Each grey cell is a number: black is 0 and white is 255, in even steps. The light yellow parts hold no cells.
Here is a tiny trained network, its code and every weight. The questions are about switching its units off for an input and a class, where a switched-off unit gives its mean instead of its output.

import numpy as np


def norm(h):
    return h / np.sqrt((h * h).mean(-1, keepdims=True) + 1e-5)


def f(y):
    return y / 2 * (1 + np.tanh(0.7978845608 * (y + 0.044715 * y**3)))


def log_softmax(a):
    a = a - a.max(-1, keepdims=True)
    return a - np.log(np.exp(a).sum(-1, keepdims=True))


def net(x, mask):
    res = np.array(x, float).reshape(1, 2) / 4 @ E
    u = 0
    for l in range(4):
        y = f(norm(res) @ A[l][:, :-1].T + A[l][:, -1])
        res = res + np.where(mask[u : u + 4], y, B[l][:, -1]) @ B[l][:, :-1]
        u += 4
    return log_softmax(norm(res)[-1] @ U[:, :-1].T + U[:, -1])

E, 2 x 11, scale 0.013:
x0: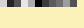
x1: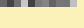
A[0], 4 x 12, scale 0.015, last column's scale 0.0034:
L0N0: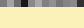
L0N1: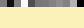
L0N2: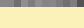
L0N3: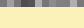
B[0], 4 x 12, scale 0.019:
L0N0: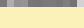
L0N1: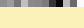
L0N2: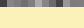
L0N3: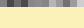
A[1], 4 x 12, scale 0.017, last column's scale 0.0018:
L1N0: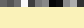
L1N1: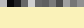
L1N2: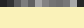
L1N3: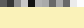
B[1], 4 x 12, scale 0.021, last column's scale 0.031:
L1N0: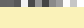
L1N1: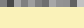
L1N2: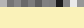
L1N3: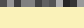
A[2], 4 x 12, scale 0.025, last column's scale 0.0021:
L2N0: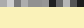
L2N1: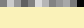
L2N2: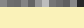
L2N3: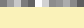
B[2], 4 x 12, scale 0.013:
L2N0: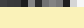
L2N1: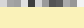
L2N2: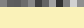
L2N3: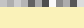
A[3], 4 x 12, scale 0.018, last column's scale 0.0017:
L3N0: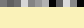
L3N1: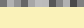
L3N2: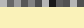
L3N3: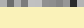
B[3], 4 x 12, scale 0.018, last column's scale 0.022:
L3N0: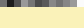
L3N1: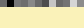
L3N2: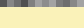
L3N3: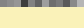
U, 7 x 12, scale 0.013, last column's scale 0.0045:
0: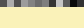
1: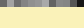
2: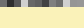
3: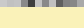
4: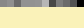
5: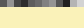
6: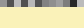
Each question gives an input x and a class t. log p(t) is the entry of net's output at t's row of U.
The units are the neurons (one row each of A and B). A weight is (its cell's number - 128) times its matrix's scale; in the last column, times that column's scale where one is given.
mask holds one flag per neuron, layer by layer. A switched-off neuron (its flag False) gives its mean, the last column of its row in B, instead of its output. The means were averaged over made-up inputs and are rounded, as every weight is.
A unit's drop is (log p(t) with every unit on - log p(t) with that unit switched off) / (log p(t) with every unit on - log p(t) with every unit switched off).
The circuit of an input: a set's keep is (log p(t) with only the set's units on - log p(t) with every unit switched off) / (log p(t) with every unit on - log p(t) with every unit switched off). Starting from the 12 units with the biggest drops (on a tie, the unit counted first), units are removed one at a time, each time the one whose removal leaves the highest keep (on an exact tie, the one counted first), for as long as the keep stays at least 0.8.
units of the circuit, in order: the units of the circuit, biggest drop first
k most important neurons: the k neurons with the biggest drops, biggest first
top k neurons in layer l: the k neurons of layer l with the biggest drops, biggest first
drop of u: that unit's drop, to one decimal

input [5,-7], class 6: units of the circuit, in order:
[L0N1 L1N0]
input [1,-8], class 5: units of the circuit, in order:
[L1N0 L0N1]
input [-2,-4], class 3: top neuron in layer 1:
[L1N0]
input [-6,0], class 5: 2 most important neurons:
[L0N3 L0N1]
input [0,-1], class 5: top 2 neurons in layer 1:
[L1N0 L1N1]
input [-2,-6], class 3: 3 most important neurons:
[L0N1 L1N0 L1N3]
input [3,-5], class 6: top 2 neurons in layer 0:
[L0N1 L0N0]
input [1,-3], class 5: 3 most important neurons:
[L0N1 L1N0 L0N3]
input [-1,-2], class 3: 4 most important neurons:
[L0N1 L1N0 L1N3 L1N1]
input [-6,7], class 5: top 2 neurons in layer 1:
[L1N0 L1N2]
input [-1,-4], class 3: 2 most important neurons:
[L0N1 L1N0]
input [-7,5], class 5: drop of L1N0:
0.2
